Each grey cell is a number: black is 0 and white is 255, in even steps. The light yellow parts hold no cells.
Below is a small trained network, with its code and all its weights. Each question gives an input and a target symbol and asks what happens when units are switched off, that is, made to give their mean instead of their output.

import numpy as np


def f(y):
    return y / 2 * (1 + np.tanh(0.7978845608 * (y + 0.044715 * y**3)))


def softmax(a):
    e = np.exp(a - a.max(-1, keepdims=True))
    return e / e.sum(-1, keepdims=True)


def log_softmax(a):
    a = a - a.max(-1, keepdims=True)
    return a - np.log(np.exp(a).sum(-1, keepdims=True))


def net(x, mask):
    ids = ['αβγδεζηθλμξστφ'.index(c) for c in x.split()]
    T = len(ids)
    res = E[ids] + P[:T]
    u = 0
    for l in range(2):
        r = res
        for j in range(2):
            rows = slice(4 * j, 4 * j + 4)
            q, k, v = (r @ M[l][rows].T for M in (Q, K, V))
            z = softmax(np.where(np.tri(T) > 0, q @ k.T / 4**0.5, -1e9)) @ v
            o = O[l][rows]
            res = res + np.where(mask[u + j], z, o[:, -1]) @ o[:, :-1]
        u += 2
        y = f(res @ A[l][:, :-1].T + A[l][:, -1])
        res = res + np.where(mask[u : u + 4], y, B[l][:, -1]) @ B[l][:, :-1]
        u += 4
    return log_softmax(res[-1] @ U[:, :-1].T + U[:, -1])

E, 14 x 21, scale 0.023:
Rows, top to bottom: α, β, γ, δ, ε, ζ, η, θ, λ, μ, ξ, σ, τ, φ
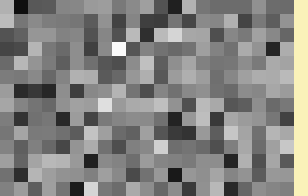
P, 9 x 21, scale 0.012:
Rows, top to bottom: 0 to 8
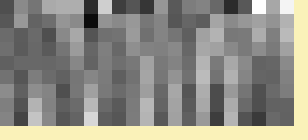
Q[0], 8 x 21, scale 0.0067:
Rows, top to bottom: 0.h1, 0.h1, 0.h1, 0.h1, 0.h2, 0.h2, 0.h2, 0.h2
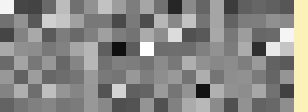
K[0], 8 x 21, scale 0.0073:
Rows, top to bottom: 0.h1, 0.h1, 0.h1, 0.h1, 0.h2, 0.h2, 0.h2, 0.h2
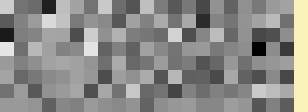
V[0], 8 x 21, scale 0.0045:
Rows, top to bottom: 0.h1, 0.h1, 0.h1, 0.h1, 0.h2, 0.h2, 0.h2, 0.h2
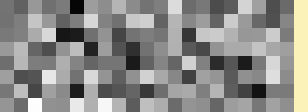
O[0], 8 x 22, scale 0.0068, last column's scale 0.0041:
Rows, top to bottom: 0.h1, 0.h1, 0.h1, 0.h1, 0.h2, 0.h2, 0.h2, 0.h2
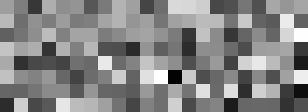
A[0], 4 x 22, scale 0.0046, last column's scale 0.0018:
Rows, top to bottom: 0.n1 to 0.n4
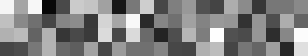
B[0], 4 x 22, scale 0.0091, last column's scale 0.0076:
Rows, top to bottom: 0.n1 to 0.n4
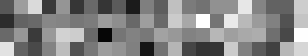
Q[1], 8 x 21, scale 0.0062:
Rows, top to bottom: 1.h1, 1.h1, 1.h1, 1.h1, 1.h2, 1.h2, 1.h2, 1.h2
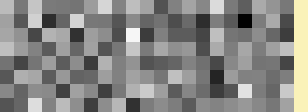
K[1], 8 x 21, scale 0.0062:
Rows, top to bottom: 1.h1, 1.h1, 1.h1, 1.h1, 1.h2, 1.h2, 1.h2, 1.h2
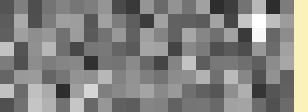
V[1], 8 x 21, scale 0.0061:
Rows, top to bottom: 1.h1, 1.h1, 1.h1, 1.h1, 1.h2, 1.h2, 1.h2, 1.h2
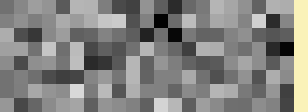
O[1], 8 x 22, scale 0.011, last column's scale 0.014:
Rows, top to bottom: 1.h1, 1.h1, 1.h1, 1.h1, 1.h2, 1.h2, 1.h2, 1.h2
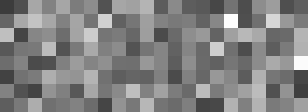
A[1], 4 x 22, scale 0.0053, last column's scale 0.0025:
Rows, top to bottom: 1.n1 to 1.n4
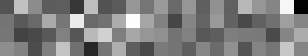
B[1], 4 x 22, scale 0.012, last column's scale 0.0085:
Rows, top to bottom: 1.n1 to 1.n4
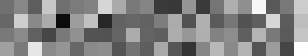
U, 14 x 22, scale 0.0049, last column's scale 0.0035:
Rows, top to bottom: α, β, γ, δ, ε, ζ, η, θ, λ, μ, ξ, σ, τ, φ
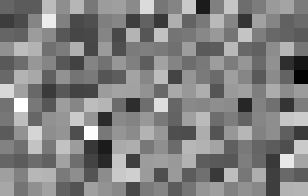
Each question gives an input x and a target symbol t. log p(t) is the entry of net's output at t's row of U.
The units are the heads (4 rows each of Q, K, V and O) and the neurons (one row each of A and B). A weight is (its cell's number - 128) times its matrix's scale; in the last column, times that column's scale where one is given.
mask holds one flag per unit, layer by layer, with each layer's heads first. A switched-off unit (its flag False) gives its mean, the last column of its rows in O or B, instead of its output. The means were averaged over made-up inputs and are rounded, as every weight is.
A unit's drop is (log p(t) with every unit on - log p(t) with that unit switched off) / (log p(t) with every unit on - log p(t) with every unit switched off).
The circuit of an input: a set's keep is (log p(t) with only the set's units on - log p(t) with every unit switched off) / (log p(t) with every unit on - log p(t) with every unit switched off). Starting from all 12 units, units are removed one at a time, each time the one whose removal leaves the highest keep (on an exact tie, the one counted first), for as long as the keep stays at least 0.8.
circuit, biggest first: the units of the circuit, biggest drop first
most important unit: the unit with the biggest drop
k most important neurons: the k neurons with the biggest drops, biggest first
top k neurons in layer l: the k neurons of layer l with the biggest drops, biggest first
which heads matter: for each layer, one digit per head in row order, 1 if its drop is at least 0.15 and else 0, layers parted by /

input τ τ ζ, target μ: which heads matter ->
10 / 10
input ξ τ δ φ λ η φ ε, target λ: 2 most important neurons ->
[1.n2, 0.n4]
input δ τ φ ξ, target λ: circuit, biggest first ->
[0.h1, 1.n2, 0.n1]
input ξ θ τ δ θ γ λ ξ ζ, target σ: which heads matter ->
00 / 10
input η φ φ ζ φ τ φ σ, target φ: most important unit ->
0.h2
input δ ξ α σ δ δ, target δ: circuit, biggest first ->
[0.h2, 1.h1]
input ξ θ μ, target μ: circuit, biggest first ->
[1.h1, 0.h1]
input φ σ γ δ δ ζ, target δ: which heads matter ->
10 / 10
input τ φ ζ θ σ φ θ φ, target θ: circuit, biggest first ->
[1.h1, 0.h2]
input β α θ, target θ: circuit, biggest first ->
[1.h1, 0.n2]
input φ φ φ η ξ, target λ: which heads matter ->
10 / 01
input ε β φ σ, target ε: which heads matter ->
10 / 10
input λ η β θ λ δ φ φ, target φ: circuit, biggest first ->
[0.h2, 1.h1, 0.n4]
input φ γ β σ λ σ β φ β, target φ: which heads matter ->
10 / 11
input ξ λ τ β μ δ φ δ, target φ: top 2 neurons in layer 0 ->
[0.n4, 0.n3]
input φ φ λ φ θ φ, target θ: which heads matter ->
11 / 10
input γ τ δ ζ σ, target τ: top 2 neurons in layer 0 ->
[0.n2, 0.n4]
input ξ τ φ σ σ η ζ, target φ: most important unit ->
0.n4
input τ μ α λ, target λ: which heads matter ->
01 / 01
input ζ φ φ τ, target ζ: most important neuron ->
[0.n2]
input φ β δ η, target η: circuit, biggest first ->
[0.n3, 1.h1]
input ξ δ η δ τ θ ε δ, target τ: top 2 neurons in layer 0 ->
[0.n4, 0.n3]
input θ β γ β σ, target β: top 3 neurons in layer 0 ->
[0.n3, 0.n2, 0.n4]
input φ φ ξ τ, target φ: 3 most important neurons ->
[0.n3, 0.n2, 0.n4]
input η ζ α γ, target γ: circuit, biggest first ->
[1.h1, 0.n3, 0.n2, 1.n4]
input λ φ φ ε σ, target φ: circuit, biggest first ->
[0.n3, 1.h1, 0.h1, 0.n4]
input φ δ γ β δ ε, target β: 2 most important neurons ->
[1.n1, 0.n4]
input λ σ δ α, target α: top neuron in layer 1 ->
[1.n4]
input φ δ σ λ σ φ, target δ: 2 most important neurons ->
[0.n3, 0.n4]
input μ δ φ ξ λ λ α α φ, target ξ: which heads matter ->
01 / 10
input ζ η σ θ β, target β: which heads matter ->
01 / 10
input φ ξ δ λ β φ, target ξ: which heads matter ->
11 / 10
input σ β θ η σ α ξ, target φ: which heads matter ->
01 / 01
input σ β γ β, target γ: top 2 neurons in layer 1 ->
[1.n4, 1.n2]
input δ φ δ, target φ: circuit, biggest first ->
[1.h1, 0.n3, 0.n4]
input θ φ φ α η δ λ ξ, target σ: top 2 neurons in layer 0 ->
[0.n3, 0.n1]
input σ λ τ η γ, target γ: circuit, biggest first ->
[1.h1, 0.h1, 1.n4]
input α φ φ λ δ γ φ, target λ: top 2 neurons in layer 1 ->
[1.n2, 1.n1]
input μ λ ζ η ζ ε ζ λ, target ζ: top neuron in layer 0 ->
[0.n1]
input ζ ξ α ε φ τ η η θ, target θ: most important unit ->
0.h1
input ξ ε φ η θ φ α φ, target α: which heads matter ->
10 / 10
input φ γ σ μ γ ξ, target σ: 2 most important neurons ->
[1.n4, 0.n1]
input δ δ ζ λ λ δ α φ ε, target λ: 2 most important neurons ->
[1.n2, 0.n4]
